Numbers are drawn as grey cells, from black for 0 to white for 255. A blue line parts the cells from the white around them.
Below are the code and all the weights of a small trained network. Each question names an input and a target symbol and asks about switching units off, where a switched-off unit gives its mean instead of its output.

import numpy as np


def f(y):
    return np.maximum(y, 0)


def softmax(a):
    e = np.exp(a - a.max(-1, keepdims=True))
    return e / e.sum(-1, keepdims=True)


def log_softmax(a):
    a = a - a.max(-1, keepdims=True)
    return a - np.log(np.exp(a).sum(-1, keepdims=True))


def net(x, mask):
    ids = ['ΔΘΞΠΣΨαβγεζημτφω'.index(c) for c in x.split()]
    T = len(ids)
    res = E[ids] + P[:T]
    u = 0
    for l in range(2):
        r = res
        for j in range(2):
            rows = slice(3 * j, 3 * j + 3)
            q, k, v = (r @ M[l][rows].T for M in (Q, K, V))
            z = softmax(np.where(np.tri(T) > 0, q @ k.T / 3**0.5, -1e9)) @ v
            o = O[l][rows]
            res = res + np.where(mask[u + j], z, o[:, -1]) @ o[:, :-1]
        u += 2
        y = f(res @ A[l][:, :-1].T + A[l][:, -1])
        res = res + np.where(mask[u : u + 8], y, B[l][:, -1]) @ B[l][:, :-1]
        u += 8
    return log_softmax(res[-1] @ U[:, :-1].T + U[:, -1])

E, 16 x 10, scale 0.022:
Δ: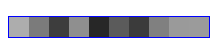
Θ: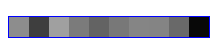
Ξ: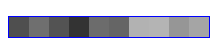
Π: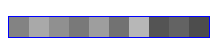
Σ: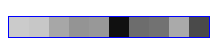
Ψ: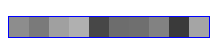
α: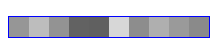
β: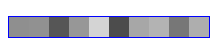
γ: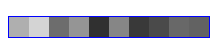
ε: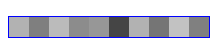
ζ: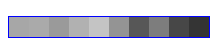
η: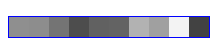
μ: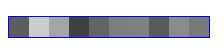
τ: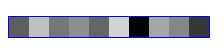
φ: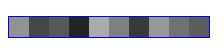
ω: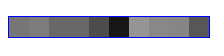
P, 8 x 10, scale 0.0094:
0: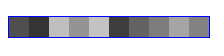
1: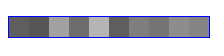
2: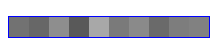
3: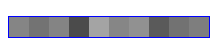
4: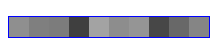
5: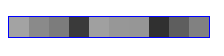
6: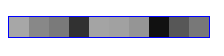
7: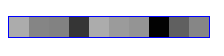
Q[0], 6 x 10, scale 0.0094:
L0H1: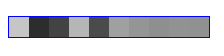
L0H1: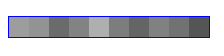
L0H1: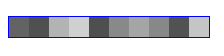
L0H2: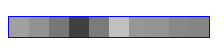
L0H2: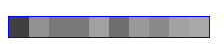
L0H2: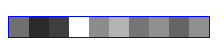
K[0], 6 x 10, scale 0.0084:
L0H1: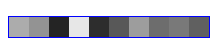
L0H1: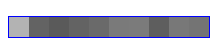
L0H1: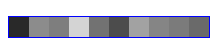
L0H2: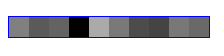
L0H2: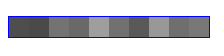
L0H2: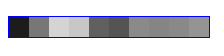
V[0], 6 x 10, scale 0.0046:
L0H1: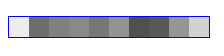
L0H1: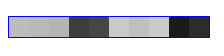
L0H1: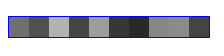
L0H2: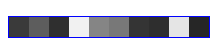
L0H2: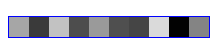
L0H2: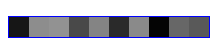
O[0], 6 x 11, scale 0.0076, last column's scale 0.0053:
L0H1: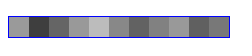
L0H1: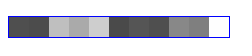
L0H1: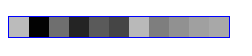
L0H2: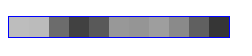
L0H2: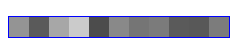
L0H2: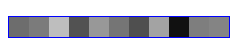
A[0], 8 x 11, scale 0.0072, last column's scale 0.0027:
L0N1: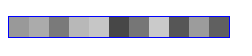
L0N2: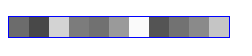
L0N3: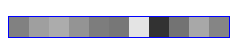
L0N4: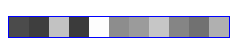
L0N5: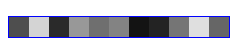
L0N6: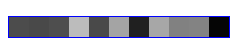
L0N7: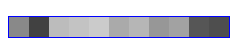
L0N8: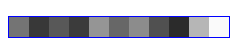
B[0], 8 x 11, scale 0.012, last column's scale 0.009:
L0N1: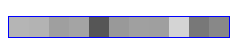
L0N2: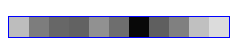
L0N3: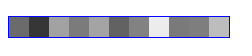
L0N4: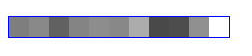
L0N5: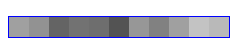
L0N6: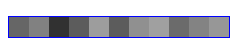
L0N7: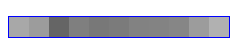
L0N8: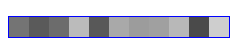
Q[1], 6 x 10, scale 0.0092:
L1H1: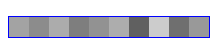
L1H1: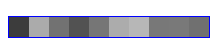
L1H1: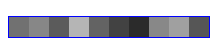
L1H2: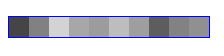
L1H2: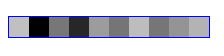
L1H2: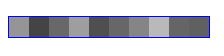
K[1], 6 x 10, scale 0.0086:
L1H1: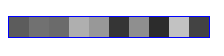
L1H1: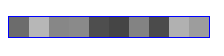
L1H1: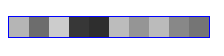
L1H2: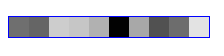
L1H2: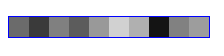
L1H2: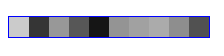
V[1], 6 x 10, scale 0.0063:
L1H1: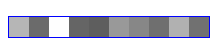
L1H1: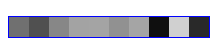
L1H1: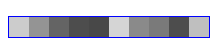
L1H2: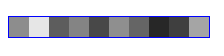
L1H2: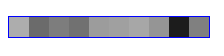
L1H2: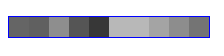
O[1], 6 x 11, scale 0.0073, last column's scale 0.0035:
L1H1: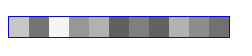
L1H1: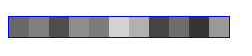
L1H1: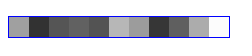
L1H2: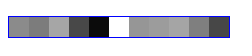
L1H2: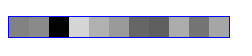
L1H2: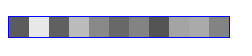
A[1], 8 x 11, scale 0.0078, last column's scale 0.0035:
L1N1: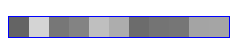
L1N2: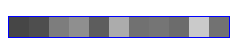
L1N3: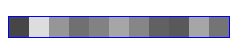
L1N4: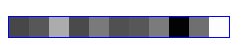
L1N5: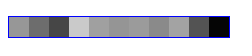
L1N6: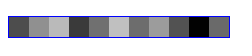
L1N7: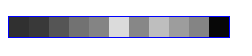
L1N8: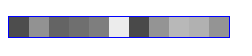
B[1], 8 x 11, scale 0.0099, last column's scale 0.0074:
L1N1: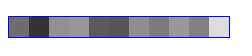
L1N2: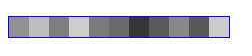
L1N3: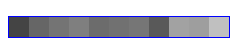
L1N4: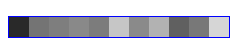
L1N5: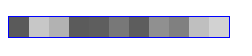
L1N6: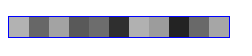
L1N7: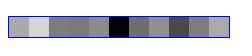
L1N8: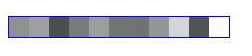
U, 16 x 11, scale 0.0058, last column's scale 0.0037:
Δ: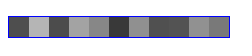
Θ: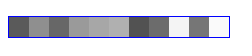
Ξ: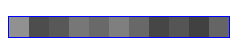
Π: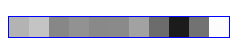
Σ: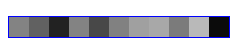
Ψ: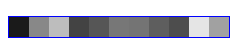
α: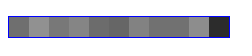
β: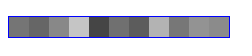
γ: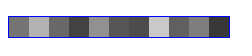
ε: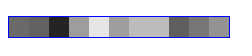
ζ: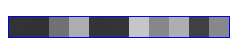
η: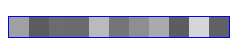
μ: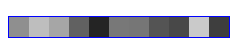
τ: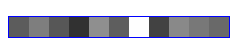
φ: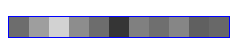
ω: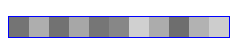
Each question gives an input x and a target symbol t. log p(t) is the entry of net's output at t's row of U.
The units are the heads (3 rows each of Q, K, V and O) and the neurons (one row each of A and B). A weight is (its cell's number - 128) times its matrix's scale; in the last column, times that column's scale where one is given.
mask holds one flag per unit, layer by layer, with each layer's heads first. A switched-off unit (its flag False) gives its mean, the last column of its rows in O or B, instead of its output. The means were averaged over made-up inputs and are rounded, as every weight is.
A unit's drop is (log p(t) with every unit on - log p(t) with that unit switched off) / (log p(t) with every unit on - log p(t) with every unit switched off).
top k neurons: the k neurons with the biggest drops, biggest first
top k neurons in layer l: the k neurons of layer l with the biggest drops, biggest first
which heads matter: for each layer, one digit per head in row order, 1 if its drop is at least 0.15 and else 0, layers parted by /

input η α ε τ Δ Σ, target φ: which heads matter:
10 / 01
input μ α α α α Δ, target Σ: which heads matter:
10 / 00
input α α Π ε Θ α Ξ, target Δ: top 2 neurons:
L1N7, L0N4
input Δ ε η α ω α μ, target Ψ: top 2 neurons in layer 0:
L0N7, L0N6
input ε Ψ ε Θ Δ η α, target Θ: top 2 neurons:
L1N8, L0N8
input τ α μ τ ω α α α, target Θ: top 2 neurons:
L1N8, L1N6
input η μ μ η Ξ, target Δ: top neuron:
L0N4
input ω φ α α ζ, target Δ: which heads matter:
10 / 01
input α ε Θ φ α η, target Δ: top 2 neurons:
L0N8, L0N2
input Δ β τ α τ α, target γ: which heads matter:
10 / 11
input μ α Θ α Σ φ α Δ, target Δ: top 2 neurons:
L0N8, L0N2
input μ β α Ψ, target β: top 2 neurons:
L0N4, L1N2
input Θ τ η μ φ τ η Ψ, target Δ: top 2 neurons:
L0N8, L1N5
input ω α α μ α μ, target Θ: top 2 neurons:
L0N4, L0N5
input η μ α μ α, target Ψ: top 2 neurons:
L0N5, L0N2
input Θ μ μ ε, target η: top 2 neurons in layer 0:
L0N2, L0N3
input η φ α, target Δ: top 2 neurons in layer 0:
L0N8, L0N2
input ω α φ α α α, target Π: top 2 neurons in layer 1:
L1N6, L1N7
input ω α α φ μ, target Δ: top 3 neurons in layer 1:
L1N5, L1N8, L1N4
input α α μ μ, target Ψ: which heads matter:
11 / 01
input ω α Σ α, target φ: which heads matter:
10 / 11
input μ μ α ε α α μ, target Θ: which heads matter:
01 / 01
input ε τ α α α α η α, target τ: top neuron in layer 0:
L0N2
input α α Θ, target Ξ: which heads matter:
00 / 01
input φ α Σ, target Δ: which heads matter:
10 / 01
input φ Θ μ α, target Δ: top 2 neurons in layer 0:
L0N8, L0N4
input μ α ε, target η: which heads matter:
00 / 00
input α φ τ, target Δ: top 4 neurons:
L0N8, L0N6, L0N2, L1N5
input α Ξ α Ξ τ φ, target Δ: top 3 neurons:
L1N5, L0N8, L1N7
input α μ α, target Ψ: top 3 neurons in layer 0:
L0N5, L0N2, L0N8
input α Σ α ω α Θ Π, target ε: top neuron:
L0N3
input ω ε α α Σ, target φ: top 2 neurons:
L0N1, L0N2
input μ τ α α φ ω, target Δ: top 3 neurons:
L0N8, L0N2, L1N5
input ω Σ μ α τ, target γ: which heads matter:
00 / 01
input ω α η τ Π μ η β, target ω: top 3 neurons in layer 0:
L0N1, L0N8, L0N2
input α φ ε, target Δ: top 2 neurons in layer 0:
L0N8, L0N2
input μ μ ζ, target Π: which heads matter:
01 / 00
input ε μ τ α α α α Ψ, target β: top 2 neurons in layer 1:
L1N2, L1N8
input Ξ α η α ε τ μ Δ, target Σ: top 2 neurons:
L0N5, L0N4
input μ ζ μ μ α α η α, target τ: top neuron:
L1N6
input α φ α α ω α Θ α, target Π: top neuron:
L1N6
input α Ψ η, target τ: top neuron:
L0N3
